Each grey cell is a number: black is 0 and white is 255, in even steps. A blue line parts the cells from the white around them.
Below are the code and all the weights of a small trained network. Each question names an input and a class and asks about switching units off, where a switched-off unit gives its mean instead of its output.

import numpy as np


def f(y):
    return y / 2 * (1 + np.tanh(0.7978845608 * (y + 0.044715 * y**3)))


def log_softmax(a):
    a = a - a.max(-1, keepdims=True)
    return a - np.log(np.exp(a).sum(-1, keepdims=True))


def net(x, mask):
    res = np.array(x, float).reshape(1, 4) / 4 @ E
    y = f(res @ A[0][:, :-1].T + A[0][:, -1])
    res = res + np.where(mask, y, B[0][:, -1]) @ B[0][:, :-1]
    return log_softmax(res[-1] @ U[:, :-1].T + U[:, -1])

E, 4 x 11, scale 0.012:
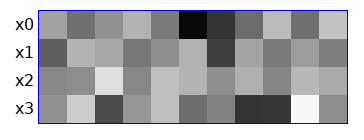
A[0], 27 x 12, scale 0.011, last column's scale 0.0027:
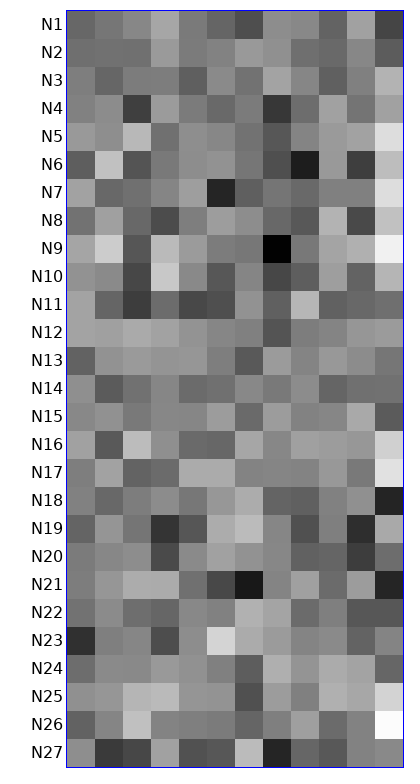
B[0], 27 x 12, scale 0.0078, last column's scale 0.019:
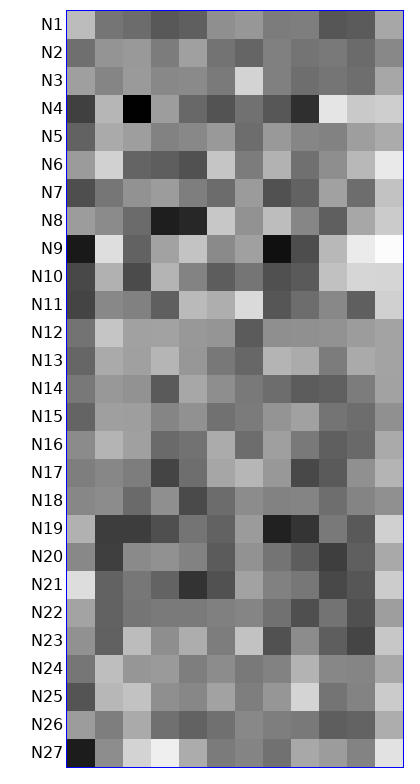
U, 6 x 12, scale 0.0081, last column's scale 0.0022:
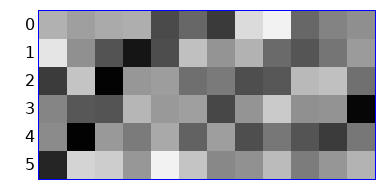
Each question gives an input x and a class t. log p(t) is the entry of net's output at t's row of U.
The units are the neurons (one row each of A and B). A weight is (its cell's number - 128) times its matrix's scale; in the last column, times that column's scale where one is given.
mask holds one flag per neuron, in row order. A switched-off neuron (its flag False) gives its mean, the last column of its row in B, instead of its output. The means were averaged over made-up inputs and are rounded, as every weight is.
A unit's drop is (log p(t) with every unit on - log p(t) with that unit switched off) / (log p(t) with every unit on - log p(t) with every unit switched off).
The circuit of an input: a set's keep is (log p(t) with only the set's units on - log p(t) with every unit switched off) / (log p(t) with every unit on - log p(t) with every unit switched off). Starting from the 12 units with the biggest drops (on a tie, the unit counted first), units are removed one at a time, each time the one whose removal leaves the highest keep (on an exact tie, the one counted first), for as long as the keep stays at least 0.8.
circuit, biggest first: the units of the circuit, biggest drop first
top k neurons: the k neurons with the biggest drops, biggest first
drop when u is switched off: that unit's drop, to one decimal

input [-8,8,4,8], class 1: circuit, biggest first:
(N8)
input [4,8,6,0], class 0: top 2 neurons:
(N9 N21)
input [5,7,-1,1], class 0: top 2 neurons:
(N21 N11)
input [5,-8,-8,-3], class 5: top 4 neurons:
(N27 N11 N19 N9)
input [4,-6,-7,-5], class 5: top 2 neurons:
(N27 N19)
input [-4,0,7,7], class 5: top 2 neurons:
(N25 N23)
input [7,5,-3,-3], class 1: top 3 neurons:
(N27 N21 N1)
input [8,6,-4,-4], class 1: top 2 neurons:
(N27 N21)
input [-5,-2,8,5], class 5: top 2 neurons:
(N21 N25)
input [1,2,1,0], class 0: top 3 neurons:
(N9 N11 N27)
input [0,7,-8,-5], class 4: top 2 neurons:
(N6 N8)
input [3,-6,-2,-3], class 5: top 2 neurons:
(N27 N19)
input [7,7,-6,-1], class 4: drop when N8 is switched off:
0.2
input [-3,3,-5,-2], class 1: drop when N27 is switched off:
0.2
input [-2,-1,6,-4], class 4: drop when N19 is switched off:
-0.1
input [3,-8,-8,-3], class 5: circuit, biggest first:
(N27)
